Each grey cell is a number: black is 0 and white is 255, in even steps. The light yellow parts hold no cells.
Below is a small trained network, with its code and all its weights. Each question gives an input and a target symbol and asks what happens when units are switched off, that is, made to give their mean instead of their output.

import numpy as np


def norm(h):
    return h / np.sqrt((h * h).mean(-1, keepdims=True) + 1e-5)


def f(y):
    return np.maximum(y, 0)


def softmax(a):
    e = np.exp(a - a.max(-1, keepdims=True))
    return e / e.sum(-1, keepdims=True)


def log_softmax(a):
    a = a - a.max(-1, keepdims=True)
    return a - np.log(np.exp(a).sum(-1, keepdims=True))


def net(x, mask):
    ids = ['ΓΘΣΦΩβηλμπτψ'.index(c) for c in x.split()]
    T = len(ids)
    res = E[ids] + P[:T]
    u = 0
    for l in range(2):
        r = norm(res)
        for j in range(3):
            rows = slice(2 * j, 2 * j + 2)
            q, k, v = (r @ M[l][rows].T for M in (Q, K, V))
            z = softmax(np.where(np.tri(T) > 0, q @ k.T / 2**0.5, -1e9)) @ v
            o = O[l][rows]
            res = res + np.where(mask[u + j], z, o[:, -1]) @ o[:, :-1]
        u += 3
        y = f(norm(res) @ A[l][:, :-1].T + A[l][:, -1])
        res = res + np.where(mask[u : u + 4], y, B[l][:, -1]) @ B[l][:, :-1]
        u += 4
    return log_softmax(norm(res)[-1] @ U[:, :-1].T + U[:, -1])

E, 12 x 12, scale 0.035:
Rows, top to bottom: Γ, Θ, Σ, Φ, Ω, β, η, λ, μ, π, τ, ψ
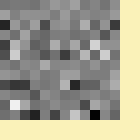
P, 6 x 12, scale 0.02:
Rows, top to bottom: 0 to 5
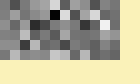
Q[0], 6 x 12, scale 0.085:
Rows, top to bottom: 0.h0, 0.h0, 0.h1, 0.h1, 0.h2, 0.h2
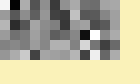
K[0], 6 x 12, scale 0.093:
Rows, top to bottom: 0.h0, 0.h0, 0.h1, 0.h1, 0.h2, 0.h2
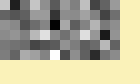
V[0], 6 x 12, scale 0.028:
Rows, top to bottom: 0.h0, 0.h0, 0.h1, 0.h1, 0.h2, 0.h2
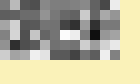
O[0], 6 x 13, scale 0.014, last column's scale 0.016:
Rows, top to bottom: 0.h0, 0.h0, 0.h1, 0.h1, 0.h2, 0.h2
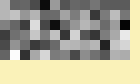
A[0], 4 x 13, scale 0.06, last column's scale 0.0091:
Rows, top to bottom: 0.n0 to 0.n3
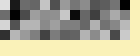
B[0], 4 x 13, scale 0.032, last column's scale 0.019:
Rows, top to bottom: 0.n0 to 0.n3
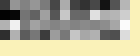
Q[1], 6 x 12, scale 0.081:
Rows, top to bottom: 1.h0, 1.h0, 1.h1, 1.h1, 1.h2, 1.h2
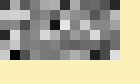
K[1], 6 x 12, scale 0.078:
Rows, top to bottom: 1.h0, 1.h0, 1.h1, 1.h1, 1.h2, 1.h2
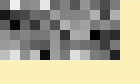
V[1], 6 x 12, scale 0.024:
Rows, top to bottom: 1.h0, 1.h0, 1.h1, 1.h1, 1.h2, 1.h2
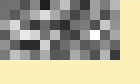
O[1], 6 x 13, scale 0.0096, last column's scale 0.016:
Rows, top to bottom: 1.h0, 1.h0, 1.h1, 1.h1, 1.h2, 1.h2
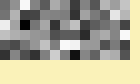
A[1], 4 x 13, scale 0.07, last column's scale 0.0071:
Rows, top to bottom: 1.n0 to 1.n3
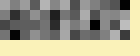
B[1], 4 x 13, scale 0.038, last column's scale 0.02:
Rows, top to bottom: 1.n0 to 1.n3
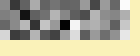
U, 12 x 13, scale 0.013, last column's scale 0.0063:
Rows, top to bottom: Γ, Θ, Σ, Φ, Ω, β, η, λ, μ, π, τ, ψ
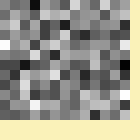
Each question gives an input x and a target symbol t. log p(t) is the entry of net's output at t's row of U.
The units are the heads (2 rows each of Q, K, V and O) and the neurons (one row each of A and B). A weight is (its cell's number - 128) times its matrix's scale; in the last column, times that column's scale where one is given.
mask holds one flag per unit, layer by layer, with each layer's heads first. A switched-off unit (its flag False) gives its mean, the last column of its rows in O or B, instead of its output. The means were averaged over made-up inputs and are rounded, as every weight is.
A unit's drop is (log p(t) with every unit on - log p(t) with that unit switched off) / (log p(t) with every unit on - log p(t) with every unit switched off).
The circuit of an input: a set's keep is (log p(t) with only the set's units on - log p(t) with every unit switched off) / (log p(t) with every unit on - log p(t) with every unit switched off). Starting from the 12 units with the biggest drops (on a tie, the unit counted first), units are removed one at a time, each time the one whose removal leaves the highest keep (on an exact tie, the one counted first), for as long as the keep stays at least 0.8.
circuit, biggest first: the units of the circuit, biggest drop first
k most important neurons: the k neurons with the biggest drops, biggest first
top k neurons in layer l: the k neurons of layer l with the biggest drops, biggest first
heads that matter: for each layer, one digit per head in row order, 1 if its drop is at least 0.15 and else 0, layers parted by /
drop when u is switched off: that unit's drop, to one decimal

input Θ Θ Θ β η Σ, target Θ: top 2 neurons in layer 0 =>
0.n2, 0.n3
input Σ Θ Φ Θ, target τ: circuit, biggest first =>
0.n2, 0.h2, 0.n1
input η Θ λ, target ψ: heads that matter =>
010 / 000
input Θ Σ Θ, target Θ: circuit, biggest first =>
0.h2
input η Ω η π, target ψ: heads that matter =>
010 / 000
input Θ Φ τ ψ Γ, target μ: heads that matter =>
011 / 000
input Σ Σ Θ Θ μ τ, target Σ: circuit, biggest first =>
0.h2, 0.n2, 0.n1
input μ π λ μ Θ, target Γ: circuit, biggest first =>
1.n2, 0.n0, 0.h1
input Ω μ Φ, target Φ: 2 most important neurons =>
0.n2, 0.n0
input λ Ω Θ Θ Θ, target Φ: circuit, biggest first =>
0.h2, 0.n0, 0.h1
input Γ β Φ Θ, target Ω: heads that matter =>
001 / 000
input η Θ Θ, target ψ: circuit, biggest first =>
0.h1, 1.n0
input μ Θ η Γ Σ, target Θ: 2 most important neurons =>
0.n3, 1.n3
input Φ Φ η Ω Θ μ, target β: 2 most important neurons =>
0.n1, 1.n3
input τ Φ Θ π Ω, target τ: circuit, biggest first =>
0.h2
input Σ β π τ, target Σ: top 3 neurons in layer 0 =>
0.n2, 0.n1, 0.n3
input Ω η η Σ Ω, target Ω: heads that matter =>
011 / 000
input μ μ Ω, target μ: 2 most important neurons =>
1.n3, 0.n2
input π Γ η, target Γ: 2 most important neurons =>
1.n2, 0.n0
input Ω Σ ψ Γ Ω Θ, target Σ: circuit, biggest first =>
0.n1
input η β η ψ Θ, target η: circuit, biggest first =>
1.n1, 0.h1
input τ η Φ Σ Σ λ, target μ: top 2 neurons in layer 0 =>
0.n0, 0.n2
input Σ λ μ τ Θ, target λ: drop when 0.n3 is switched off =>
0.2
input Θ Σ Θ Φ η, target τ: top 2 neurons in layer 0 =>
0.n2, 0.n1
